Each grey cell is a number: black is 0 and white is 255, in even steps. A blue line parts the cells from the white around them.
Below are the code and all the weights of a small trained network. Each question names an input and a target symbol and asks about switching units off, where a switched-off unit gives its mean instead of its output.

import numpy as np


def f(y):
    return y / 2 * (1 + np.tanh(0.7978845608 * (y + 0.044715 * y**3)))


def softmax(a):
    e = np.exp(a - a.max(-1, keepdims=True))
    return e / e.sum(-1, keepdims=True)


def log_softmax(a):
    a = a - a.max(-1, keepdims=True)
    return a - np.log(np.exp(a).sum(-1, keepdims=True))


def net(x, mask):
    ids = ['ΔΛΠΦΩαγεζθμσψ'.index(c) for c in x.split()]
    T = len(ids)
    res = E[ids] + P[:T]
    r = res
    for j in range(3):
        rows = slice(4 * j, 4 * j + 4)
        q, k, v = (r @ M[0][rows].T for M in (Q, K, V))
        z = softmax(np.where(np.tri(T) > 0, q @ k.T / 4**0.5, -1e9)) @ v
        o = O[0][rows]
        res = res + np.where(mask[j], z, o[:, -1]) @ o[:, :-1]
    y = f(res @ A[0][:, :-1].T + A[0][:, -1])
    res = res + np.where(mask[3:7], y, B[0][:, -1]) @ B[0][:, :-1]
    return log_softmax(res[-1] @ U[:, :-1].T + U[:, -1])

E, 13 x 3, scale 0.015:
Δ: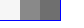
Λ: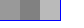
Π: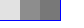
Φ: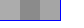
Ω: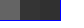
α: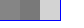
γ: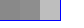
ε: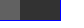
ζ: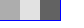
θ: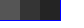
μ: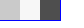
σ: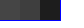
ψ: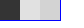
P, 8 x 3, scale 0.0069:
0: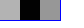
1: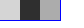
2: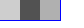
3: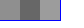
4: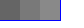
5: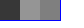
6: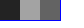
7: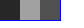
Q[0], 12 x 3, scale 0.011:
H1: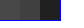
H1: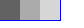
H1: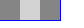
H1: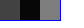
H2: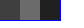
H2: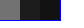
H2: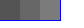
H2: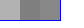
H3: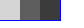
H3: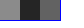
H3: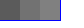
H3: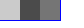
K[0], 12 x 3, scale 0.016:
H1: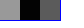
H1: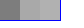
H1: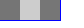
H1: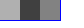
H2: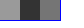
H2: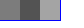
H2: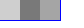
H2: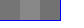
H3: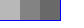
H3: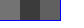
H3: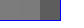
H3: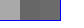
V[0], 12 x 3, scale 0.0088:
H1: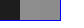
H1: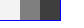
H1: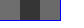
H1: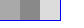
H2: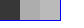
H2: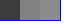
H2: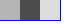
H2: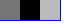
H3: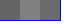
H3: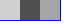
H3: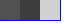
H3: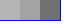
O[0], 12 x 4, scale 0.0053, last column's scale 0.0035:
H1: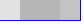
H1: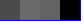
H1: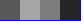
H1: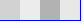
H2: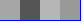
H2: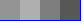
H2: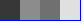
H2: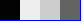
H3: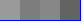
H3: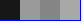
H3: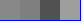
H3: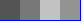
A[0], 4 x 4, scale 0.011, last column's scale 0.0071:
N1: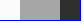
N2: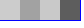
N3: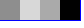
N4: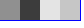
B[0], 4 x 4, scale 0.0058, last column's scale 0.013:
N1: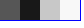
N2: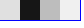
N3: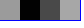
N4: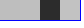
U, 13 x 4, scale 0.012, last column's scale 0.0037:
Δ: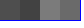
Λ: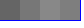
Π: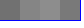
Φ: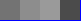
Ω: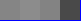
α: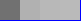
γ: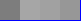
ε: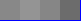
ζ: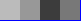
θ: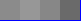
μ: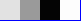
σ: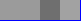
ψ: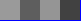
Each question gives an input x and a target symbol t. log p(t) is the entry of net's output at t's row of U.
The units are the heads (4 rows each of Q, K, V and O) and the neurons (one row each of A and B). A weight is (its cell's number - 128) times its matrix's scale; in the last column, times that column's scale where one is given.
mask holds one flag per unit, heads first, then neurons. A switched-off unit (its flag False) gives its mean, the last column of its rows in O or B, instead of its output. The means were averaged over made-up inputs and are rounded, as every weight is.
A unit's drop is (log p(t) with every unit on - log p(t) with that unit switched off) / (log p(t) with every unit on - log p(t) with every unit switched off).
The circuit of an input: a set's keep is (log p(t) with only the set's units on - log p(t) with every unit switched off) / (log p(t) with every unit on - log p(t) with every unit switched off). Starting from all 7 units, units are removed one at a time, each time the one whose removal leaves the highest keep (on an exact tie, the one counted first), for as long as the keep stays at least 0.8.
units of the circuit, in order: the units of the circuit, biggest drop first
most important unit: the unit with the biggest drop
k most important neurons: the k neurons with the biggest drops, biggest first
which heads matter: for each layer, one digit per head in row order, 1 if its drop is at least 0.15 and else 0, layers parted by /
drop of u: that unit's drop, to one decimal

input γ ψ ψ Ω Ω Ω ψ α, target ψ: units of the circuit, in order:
(H1 N2 H2 H3)
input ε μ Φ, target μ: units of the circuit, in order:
(N1 H2 H1)
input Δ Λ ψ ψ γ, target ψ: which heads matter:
110
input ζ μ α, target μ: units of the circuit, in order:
(N4 H2)
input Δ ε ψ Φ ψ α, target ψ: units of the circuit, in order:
(H1 N2 H2)
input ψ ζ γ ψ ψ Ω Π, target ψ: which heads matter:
110
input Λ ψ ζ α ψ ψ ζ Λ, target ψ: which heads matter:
111
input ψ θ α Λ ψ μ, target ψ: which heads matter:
110
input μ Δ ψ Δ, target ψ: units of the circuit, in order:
(H1 N1)
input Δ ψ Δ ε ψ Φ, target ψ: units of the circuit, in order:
(H1 N1 N2 H2)
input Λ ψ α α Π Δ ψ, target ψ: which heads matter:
101
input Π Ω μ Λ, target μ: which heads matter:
010
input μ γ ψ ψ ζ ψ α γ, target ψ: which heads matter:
111
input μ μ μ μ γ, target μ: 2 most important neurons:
(N1 N4)
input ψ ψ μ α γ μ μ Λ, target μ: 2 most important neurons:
(N4 N1)
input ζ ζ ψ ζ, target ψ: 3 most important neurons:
(N1 N2 N4)
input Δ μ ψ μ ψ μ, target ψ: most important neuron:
(N1)
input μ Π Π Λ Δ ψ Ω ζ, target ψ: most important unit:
H1
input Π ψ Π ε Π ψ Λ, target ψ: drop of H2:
0.2
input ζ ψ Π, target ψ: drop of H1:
0.6
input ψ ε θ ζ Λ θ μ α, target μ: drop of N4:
0.2
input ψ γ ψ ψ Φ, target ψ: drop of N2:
0.4
